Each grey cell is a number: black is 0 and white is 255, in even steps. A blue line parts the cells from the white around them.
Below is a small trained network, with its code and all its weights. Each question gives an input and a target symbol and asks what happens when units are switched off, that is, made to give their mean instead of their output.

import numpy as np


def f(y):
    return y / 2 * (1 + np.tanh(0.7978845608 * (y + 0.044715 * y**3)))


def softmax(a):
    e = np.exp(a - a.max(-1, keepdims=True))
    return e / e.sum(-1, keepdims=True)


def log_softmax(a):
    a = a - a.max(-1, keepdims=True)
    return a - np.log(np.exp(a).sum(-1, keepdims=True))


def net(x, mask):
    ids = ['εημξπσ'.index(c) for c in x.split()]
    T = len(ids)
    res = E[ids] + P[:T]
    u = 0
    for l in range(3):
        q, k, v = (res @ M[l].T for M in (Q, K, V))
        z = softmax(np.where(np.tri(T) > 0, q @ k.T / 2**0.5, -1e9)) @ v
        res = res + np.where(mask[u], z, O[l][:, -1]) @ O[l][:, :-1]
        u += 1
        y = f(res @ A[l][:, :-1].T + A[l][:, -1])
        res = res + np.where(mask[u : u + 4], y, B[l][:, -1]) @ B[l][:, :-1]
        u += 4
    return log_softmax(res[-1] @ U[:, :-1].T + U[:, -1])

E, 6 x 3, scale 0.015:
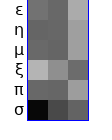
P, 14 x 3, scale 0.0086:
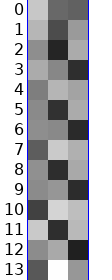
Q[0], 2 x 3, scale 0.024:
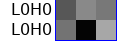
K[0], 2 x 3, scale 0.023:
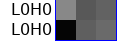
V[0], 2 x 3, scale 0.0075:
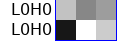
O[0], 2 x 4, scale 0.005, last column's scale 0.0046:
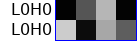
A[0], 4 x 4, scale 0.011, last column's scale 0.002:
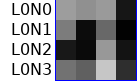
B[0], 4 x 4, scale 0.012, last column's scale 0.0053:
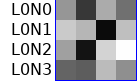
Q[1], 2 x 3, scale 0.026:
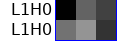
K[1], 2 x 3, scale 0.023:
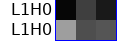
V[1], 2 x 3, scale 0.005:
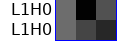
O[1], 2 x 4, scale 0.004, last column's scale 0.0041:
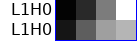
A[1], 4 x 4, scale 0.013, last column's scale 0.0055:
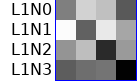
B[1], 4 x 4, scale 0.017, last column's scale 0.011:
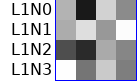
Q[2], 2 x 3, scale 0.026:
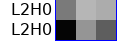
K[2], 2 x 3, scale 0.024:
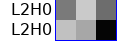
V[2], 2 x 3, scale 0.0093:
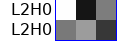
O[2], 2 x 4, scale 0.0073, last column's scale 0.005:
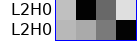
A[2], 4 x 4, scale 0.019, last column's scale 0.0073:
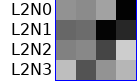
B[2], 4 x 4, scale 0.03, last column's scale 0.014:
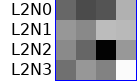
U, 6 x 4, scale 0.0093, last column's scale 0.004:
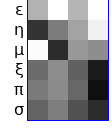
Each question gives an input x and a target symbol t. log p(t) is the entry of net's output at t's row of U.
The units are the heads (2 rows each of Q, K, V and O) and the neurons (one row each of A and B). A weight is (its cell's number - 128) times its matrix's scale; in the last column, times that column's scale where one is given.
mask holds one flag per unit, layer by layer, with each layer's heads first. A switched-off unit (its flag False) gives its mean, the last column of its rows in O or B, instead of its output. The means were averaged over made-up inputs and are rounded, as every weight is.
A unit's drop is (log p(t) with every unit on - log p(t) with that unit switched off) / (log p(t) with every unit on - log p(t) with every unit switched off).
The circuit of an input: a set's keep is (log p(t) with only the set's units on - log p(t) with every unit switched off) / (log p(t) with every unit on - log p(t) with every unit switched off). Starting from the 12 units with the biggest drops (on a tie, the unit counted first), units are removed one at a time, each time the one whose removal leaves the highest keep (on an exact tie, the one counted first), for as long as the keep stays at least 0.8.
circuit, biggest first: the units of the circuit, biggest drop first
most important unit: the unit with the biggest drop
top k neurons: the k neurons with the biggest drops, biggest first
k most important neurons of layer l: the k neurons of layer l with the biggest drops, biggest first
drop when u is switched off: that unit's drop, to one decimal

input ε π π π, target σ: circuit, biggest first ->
L2N2; L0N2
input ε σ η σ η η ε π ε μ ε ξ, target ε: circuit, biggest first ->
L1N1
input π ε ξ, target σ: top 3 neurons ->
L0N2; L1N1; L2N1
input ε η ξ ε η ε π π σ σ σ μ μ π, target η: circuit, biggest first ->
L1N1; L0H0
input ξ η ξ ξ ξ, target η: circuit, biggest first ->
L0N2; L0H0; L1N2
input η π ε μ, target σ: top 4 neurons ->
L1N1; L2N2; L0N1; L1N0
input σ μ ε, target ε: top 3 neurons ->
L2N2; L1N0; L0N2
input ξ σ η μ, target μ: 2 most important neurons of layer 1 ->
L1N1; L1N2
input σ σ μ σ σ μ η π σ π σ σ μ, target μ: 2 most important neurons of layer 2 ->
L2N1; L2N2
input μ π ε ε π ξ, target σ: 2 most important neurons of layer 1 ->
L1N0; L1N1
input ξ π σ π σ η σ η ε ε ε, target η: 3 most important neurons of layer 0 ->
L0N1; L0N2; L0N3
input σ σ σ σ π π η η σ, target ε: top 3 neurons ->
L0N2; L0N1; L2N3
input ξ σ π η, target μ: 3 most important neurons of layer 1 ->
L1N1; L1N2; L1N0
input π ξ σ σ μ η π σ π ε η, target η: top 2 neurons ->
L1N0; L2N1
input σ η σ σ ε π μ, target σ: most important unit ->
L1H0
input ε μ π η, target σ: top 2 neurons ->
L1N1; L2N2
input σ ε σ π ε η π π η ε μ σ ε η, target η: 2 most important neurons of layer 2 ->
L2N1; L2N2
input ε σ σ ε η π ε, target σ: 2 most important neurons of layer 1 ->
L1N0; L1N1
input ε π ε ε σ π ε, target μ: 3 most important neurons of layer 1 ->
L1N1; L1N0; L1N3
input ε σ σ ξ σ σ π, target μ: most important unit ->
L1N1
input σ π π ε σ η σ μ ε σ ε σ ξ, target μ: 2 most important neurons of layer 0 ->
L0N1; L0N2
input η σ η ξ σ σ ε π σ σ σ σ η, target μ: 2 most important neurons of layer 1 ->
L1N1; L1N0
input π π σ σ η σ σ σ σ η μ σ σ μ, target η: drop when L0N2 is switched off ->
0.1
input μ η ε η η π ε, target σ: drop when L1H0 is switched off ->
0.0
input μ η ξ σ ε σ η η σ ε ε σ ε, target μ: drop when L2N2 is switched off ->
0.1
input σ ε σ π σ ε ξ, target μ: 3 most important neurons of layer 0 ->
L0N3; L0N1; L0N2
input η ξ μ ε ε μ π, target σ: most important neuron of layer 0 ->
L0N1
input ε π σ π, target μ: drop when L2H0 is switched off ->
0.2
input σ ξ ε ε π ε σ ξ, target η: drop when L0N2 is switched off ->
0.3
